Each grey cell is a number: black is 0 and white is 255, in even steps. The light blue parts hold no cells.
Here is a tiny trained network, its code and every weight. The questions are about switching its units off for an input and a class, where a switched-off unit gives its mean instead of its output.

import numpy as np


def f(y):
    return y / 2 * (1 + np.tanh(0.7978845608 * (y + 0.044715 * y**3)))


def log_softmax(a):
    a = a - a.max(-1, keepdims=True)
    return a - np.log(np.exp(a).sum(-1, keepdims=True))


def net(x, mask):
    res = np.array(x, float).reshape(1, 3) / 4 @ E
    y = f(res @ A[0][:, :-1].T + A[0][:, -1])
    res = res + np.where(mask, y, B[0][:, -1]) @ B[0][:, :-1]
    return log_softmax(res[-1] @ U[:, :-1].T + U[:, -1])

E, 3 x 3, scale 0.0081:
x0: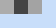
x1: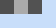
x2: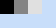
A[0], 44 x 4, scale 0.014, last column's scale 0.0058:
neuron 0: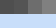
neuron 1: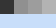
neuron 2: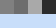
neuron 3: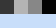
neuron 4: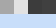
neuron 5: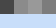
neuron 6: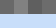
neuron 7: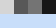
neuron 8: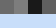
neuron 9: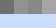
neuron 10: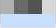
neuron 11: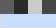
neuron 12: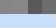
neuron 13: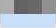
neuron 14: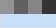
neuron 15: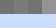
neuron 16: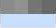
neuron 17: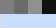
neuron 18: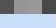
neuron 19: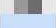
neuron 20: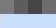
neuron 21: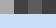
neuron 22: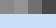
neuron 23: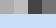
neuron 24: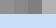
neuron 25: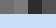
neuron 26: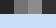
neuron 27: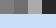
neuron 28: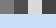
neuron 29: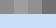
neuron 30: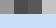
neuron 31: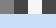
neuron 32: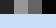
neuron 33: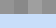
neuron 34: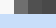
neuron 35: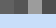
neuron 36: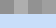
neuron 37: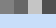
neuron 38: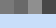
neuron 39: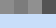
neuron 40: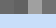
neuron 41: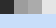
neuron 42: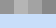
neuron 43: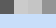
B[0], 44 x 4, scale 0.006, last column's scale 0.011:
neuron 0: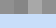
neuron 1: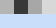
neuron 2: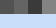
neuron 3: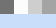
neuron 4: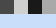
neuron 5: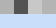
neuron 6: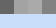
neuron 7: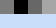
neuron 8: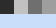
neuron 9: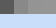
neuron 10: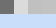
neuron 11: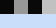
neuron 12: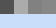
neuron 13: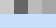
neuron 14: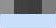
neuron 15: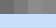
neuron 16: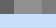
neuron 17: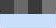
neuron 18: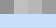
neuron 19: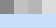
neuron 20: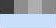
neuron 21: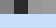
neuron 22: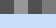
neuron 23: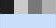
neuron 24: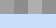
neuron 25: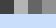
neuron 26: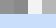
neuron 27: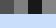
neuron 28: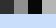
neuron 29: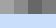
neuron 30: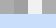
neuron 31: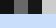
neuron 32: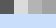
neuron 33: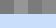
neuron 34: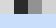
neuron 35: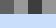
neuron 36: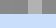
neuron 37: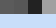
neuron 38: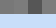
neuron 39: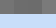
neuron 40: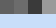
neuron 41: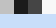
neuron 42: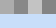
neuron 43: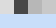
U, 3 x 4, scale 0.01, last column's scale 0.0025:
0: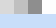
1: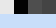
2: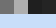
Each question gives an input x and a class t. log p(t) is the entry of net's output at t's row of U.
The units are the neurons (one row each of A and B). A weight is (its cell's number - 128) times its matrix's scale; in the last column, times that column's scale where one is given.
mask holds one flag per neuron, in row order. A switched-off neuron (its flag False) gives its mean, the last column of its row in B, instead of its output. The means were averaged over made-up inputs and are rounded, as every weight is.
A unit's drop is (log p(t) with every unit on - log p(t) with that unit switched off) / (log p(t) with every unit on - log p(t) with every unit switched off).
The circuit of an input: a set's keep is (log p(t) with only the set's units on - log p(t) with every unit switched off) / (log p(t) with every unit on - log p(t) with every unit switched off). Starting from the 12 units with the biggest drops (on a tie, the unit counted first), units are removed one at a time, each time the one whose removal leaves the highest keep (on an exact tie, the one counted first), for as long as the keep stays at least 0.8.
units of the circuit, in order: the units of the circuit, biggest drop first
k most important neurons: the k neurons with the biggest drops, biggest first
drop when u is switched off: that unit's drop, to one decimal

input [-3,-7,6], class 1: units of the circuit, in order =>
[neuron 41]
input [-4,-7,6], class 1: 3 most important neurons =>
[neuron 41; neuron 43; neuron 1]
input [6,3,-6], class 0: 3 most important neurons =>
[neuron 10; neuron 19; neuron 41]
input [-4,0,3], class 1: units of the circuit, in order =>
[neuron 41; neuron 10]
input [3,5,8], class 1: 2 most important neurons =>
[neuron 41; neuron 1]
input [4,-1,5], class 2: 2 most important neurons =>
[neuron 11; neuron 34]
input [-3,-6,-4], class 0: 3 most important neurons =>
[neuron 41; neuron 19; neuron 10]
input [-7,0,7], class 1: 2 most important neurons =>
[neuron 41; neuron 1]
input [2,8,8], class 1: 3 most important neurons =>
[neuron 41; neuron 1; neuron 43]
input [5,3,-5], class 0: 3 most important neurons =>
[neuron 41; neuron 10; neuron 19]
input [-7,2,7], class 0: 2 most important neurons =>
[neuron 3; neuron 32]
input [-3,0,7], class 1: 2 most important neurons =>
[neuron 41; neuron 1]
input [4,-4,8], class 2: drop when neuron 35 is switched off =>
0.1
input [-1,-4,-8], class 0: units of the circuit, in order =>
[neuron 19]
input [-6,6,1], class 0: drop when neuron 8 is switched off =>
-0.1
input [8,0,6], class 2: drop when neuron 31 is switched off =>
0.2
